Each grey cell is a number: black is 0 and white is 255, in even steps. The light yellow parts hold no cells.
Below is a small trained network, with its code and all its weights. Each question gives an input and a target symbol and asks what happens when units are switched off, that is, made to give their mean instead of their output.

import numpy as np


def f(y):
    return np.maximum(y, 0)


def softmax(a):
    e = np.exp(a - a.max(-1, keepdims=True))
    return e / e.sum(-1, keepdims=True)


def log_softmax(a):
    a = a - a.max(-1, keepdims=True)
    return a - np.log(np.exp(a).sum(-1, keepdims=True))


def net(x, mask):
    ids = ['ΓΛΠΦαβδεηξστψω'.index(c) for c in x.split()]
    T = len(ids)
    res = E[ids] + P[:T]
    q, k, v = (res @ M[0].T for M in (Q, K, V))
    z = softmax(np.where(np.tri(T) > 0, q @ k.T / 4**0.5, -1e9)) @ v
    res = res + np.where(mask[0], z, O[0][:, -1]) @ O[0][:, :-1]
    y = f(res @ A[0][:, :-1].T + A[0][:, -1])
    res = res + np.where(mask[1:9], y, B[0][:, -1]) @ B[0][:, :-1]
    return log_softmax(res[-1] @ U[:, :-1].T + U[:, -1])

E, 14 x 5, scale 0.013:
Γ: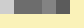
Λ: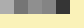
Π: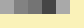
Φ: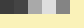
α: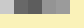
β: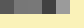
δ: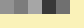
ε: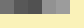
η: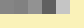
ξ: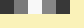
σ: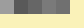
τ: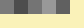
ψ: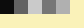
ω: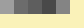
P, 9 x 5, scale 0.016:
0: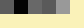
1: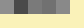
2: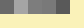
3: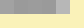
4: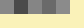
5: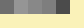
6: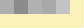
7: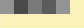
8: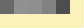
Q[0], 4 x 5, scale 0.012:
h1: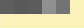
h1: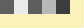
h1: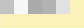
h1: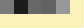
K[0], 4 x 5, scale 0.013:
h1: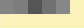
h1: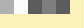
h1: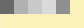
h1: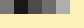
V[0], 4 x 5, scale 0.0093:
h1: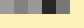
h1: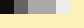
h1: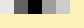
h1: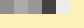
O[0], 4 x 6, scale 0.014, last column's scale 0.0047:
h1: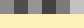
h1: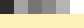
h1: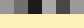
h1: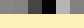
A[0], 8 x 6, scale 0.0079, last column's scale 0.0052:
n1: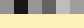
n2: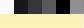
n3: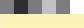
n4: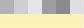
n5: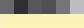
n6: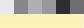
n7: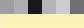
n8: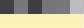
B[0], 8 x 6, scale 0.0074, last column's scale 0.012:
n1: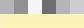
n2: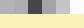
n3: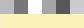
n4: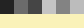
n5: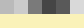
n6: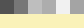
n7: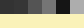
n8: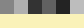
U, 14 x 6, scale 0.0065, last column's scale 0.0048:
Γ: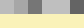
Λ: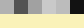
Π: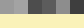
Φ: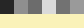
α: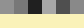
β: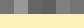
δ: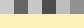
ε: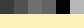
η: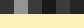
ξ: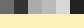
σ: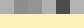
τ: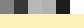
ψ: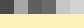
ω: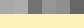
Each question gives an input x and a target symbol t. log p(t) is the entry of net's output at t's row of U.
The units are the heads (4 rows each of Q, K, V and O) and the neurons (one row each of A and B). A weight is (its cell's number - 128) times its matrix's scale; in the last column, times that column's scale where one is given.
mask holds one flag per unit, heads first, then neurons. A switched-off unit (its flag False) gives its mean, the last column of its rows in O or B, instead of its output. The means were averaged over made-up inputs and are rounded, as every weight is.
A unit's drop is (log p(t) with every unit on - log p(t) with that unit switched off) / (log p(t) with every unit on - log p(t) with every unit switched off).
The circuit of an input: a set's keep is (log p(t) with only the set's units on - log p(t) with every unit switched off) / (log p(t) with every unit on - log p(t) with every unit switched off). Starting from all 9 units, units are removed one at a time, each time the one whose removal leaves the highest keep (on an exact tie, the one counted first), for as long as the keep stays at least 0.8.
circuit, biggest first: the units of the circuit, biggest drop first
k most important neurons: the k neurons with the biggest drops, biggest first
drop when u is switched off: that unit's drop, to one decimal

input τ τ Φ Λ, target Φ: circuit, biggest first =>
h1, n4
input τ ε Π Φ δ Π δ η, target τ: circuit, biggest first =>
h1, n2, n3
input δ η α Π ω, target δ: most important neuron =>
n1
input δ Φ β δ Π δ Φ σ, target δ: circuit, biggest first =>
h1, n1
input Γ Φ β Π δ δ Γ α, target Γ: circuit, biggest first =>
n2, h1
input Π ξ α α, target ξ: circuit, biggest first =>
h1, n4, n5
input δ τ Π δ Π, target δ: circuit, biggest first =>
h1, n1
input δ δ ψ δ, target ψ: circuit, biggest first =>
h1, n4
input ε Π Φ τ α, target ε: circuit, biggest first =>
h1, n7, n2
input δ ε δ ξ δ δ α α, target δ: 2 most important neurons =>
n1, n4
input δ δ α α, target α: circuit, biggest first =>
h1, n7
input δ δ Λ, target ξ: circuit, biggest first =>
h1, n6, n4
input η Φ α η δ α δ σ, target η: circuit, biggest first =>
h1, n8, n7
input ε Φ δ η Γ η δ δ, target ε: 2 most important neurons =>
n2, n7
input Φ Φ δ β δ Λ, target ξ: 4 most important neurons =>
n6, n4, n5, n8
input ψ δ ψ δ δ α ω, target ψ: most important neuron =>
n3
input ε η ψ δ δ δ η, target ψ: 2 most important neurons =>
n3, n4
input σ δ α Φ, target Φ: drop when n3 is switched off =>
0.0
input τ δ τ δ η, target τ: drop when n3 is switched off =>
0.2
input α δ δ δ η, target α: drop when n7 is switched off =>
0.1
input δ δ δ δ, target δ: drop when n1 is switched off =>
0.2
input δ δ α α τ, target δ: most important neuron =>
n1
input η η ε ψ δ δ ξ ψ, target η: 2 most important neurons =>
n8, n2
